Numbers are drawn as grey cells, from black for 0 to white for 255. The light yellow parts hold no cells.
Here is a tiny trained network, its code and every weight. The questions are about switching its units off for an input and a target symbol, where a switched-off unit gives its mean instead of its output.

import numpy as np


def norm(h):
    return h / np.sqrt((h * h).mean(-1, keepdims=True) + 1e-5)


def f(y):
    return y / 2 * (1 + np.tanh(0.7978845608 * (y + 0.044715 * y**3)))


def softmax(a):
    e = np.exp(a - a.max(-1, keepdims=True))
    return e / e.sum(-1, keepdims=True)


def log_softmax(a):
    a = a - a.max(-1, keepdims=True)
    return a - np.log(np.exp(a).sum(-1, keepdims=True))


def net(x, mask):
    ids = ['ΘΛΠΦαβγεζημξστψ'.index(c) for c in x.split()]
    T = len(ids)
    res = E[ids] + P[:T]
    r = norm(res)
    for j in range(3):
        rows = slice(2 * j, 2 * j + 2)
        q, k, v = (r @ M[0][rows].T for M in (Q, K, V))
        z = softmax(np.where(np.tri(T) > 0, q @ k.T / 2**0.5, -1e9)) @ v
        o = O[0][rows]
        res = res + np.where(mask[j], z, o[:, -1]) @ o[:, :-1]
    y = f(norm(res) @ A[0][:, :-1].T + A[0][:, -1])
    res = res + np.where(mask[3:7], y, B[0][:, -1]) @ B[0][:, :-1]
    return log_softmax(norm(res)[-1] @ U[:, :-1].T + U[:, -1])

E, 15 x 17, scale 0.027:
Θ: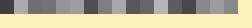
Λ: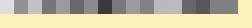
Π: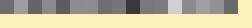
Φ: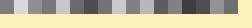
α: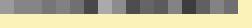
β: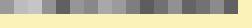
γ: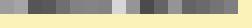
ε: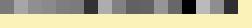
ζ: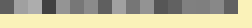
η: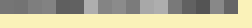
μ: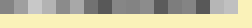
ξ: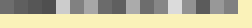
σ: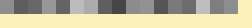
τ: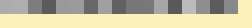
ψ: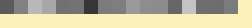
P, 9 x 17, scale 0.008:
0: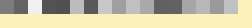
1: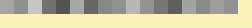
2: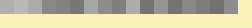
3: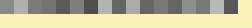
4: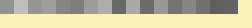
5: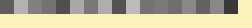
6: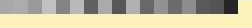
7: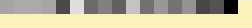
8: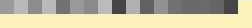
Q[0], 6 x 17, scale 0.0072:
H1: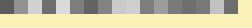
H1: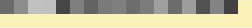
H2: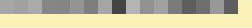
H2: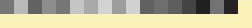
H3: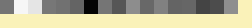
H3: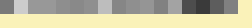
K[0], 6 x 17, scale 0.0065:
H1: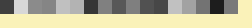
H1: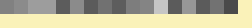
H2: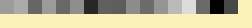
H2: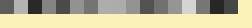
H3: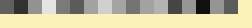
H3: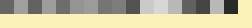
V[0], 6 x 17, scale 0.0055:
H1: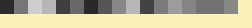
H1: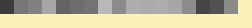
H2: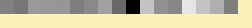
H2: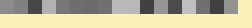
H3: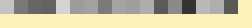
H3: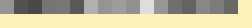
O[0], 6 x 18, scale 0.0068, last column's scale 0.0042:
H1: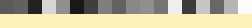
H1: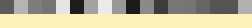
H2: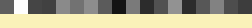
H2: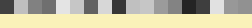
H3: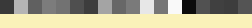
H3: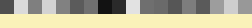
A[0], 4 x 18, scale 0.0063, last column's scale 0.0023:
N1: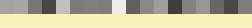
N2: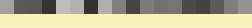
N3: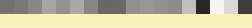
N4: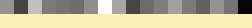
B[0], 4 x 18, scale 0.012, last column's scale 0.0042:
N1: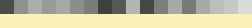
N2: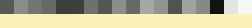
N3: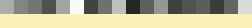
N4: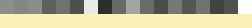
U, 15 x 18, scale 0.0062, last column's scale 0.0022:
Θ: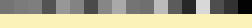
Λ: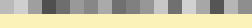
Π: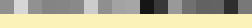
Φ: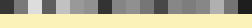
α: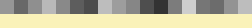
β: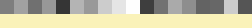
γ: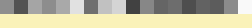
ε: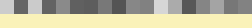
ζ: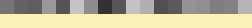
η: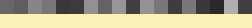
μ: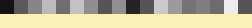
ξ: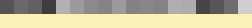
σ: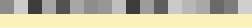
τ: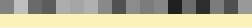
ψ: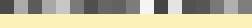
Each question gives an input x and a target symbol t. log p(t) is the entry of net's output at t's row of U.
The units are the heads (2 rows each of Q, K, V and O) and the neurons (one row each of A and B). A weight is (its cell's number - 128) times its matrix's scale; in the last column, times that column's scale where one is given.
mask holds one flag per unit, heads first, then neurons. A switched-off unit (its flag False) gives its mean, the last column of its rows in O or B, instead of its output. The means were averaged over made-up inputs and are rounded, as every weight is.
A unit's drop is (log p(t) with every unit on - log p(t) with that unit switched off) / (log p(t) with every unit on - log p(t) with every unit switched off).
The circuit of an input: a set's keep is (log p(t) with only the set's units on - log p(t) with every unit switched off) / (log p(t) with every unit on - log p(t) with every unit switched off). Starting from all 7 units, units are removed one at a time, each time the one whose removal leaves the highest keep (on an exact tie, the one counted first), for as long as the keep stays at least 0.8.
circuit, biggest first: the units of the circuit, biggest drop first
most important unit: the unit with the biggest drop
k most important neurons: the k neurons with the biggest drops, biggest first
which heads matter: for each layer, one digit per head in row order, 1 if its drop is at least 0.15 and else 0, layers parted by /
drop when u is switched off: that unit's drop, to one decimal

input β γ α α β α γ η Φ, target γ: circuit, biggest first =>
H2, N3
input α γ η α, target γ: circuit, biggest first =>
H2
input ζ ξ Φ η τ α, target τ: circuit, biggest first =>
H2, H1
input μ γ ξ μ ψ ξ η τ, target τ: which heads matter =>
011
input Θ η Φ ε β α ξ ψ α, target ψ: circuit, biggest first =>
H3, H2
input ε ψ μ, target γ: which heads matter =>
001
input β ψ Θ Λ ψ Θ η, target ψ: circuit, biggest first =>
H1, H2
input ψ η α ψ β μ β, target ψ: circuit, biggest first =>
H1, H2
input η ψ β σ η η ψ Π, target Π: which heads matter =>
100
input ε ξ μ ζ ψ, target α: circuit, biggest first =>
H1, H3
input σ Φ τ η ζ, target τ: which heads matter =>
111
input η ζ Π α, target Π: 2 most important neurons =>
N2, N3
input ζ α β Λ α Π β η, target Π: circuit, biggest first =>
H2, N2
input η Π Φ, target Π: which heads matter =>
011
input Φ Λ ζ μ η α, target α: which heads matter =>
011
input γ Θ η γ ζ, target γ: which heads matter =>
011
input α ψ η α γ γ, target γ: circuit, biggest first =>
H2, N3, H3
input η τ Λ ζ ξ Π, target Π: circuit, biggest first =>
H1, N2
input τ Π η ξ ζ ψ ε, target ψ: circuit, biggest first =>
H1, H3
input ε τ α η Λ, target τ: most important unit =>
H3
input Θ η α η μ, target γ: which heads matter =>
000
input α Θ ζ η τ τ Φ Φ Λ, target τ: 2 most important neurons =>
N3, N1
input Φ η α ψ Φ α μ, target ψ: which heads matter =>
110
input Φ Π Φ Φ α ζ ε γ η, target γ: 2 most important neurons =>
N3, N2
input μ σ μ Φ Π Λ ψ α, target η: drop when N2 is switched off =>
1.3
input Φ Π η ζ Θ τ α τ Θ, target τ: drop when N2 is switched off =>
0.1
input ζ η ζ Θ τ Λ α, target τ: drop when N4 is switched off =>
-0.1
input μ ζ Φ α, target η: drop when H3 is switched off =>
0.0
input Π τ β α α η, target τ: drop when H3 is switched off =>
0.1
